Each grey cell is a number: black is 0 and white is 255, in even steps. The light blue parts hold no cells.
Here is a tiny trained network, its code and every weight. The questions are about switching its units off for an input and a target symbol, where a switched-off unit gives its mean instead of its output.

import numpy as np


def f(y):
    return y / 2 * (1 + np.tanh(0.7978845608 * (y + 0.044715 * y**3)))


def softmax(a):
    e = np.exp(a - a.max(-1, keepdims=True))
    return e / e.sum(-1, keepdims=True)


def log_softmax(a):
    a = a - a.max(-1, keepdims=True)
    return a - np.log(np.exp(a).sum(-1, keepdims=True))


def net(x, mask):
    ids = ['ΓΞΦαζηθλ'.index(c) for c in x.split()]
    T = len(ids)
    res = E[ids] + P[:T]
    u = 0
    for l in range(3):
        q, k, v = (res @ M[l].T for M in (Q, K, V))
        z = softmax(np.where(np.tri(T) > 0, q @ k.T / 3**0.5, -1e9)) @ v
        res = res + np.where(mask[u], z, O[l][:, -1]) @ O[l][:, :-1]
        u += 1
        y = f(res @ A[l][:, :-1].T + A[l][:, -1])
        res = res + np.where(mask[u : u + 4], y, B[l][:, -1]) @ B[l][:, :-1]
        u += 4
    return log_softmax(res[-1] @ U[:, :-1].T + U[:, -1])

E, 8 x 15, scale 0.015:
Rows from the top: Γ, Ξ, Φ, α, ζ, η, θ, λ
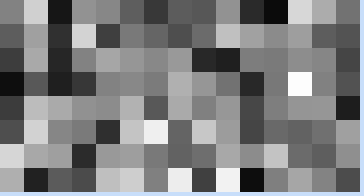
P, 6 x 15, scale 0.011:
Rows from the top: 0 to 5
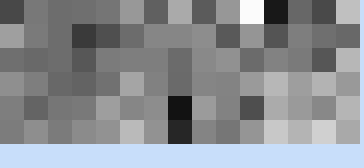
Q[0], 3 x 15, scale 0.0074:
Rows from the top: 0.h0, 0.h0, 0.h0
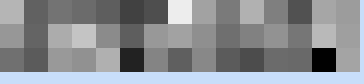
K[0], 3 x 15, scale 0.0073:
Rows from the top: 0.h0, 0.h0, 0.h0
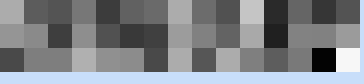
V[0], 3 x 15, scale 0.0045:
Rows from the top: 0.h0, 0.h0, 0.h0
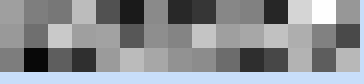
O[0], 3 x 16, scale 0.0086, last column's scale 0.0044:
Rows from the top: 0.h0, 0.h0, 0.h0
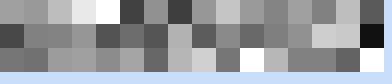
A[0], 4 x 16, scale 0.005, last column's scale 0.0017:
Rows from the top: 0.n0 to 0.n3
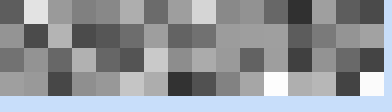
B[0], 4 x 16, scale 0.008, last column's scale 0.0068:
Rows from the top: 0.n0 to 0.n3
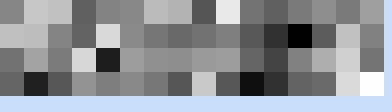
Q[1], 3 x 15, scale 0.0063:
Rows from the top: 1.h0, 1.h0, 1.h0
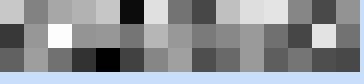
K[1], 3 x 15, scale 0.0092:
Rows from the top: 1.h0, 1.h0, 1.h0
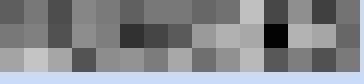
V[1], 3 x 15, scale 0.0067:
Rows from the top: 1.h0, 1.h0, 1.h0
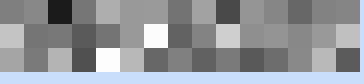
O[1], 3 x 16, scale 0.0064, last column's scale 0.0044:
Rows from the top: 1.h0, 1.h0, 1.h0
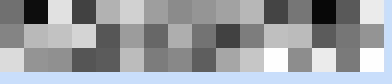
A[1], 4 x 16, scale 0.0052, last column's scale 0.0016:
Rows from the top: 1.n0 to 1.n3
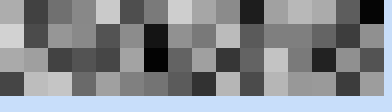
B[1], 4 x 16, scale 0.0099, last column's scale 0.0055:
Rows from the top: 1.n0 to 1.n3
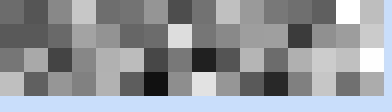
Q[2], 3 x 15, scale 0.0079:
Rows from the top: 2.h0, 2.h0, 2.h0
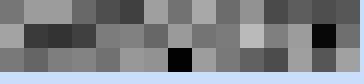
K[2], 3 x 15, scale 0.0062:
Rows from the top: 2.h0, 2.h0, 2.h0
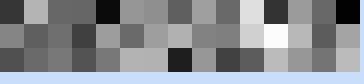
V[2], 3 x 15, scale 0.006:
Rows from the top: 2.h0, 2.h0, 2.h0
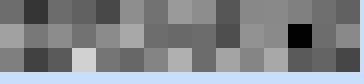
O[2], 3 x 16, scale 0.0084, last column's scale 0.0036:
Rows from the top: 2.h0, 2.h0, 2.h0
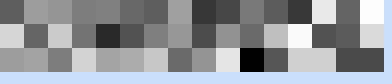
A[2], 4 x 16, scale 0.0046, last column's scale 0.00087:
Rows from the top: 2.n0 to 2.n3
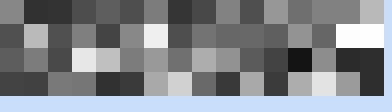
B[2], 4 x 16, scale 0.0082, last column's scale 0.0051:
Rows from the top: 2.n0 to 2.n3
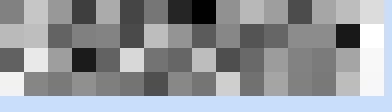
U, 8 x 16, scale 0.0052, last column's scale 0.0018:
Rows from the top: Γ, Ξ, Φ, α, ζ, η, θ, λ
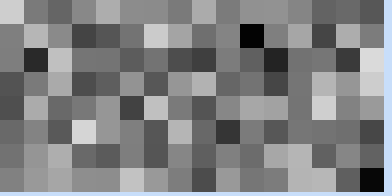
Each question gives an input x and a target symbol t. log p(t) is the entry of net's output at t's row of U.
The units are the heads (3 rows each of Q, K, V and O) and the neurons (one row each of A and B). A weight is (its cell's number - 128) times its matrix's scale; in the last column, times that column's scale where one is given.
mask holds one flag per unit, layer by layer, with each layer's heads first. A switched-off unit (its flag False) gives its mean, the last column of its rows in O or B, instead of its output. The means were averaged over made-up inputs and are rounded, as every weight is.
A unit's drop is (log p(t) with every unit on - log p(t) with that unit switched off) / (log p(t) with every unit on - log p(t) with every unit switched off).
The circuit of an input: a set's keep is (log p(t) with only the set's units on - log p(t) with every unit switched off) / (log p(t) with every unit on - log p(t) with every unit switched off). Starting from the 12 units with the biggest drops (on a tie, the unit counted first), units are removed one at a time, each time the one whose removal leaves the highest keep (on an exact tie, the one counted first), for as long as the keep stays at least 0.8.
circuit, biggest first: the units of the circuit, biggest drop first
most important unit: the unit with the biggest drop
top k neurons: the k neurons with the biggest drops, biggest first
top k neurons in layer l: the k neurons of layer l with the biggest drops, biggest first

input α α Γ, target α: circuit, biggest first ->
(2.h0 2.n2 1.h0)
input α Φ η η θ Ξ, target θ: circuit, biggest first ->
(2.h0 0.n1)
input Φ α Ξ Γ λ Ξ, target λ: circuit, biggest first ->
(2.h0 1.n1 1.h0)
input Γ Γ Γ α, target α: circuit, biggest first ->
(2.h0 1.h0 0.h0 2.n2)
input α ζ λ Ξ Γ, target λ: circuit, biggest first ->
(2.h0 1.n1 1.h0)
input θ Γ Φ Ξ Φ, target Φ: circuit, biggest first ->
(1.h0 2.h0 0.n3)
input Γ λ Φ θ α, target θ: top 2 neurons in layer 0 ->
(0.n3 0.n1)
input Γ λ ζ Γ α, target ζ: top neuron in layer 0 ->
(0.n0)
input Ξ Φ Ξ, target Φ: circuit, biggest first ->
(1.h0 2.h0)
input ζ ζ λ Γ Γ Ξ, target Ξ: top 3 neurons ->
(2.n2 0.n3 2.n1)
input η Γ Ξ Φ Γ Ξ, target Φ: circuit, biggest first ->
(1.h0 0.n3)
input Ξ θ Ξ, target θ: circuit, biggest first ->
(2.h0 0.n1 1.h0)
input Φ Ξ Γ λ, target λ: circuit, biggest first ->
(2.h0 1.h0)
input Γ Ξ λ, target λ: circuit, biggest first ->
(2.h0 1.n1 1.h0)
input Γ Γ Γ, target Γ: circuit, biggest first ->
(0.h0 2.h0)
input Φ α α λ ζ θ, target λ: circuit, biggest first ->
(1.n0 1.n1 2.h0)
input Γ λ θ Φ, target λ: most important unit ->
1.n0
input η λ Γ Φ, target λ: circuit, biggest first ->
(2.h0 1.n1)
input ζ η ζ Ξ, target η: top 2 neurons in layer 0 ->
(0.n0 0.n1)
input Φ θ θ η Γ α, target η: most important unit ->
0.n3
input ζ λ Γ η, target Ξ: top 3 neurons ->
(2.n1 0.n0 0.n2)
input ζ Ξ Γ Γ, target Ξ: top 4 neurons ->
(2.n2 1.n2 2.n1 0.n3)
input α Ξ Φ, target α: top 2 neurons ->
(2.n2 0.n3)
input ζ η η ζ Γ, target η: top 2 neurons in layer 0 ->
(0.n0 0.n3)
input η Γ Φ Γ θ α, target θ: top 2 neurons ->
(0.n1 1.n2)
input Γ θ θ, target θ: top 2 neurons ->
(1.n2 0.n1)
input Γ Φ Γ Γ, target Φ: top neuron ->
(1.n2)
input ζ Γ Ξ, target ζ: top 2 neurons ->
(2.n0 0.n0)
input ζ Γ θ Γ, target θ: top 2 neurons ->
(0.n1 1.n2)
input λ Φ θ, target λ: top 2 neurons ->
(1.n1 1.n2)
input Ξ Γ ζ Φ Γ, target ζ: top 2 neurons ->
(2.n0 0.n0)
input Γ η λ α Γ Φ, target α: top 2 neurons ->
(0.n3 2.n2)
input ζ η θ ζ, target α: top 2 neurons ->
(1.n3 0.n0)
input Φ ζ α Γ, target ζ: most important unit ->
1.h0
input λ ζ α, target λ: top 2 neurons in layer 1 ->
(1.n1 1.n2)
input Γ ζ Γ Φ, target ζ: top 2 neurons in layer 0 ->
(0.n0 0.n3)
